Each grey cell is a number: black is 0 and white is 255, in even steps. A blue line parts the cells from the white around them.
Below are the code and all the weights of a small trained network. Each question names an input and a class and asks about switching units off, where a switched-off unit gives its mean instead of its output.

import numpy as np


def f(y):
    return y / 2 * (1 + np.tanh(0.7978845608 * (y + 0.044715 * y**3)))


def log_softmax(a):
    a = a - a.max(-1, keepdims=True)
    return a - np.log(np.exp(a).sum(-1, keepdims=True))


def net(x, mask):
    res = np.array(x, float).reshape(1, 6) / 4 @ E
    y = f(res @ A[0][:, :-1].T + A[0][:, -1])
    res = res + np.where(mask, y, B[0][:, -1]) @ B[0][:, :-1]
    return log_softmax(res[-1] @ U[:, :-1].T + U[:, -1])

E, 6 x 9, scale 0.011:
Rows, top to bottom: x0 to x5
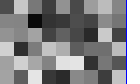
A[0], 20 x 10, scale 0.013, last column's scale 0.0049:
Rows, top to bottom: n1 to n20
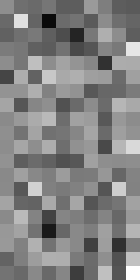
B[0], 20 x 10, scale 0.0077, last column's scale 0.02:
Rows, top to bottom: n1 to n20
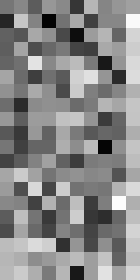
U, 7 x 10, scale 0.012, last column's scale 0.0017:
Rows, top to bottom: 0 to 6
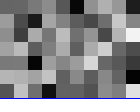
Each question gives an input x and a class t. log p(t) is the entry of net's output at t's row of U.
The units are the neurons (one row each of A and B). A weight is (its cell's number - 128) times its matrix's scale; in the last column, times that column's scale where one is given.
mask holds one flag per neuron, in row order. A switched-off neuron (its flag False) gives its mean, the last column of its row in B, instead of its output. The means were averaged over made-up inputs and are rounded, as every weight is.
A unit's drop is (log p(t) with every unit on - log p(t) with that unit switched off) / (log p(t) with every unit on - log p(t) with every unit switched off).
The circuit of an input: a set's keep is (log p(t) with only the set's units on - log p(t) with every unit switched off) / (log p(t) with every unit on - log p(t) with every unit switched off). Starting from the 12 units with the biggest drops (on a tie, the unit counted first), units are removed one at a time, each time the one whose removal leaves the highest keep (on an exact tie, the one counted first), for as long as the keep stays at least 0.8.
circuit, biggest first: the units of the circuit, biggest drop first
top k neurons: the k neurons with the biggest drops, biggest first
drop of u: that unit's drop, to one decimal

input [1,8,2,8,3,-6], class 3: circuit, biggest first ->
n20, n2
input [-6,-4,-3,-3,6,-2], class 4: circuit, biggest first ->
n6
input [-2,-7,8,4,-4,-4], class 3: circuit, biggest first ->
n20, n19
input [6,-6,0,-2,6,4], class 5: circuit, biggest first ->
n18, n7
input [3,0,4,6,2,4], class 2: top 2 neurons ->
n2, n14
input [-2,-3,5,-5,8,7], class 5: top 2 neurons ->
n18, n7
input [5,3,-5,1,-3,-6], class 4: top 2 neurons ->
n6, n14
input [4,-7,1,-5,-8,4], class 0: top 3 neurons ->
n3, n5, n12
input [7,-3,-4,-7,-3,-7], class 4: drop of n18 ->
0.1
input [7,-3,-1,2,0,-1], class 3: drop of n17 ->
0.0
